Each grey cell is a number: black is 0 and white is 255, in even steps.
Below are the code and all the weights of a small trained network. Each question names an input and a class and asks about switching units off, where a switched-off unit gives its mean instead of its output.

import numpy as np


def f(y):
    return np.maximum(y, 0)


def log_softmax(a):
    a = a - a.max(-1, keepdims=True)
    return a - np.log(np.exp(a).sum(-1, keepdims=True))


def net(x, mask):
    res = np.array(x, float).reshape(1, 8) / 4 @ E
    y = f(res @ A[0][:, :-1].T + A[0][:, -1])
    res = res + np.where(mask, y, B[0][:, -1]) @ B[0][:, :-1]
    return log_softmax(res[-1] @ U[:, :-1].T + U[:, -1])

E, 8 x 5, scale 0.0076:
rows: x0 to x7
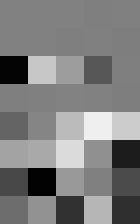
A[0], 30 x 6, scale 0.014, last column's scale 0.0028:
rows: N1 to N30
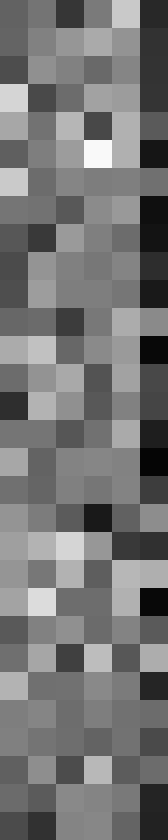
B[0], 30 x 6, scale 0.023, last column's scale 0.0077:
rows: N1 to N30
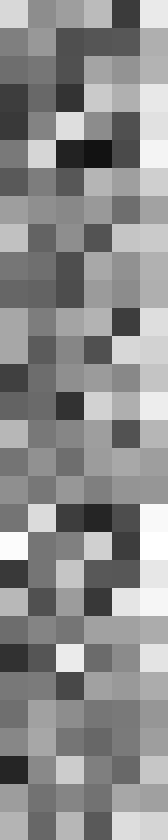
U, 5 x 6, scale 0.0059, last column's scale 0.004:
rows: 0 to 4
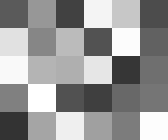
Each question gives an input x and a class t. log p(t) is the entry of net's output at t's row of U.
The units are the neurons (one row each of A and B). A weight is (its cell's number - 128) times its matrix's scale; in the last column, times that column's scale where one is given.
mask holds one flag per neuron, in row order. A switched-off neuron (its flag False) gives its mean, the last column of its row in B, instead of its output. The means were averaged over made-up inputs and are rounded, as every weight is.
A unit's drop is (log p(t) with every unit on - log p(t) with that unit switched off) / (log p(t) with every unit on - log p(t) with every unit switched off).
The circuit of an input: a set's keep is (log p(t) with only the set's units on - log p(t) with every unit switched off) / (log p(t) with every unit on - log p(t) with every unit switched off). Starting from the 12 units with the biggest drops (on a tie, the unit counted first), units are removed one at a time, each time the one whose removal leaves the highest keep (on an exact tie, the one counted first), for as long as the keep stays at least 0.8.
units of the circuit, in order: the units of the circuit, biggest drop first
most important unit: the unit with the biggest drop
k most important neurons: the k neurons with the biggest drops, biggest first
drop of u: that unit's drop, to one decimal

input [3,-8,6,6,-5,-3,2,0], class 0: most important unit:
N15
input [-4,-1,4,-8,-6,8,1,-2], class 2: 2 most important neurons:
[N20; N6]
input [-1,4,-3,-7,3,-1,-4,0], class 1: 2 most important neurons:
[N15; N19]
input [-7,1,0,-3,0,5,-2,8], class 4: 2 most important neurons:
[N24; N28]
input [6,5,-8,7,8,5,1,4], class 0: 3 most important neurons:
[N4; N19; N7]
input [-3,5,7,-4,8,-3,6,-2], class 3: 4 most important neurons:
[N6; N2; N4; N7]
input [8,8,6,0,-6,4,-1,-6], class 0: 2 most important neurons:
[N15; N6]
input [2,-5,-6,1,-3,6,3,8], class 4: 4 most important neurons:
[N24; N28; N15; N1]
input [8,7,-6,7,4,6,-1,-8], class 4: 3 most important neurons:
[N5; N21; N15]
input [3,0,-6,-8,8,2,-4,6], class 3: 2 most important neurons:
[N6; N15]
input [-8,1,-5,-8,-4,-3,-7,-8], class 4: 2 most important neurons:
[N5; N21]
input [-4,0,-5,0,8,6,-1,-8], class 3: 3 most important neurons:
[N6; N24; N2]
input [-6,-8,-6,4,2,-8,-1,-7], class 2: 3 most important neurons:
[N1; N12; N16]
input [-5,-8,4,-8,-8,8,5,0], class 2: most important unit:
N20
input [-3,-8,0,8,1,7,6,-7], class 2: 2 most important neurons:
[N20; N22]
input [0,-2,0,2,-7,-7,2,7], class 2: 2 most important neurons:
[N12; N1]
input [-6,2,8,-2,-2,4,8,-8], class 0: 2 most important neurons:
[N15; N22]
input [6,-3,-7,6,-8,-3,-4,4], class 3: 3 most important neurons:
[N19; N15; N27]
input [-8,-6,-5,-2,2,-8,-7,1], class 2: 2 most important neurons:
[N1; N12]
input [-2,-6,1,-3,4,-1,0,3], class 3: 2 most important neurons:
[N6; N5]
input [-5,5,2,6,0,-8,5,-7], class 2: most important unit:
N1
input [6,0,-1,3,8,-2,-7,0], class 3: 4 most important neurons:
[N6; N30; N2; N9]
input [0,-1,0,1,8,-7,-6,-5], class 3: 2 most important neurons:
[N6; N20]
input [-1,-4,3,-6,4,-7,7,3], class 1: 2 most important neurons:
[N30; N9]
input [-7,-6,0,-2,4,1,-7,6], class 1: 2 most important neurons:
[N22; N13]
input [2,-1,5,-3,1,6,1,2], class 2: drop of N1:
-0.1
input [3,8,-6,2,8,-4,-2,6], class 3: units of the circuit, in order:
[N6]
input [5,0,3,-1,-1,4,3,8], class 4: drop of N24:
0.2
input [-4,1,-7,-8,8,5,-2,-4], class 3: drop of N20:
-0.1
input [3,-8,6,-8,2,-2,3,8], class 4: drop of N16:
0.0
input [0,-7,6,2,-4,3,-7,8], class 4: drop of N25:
0.1
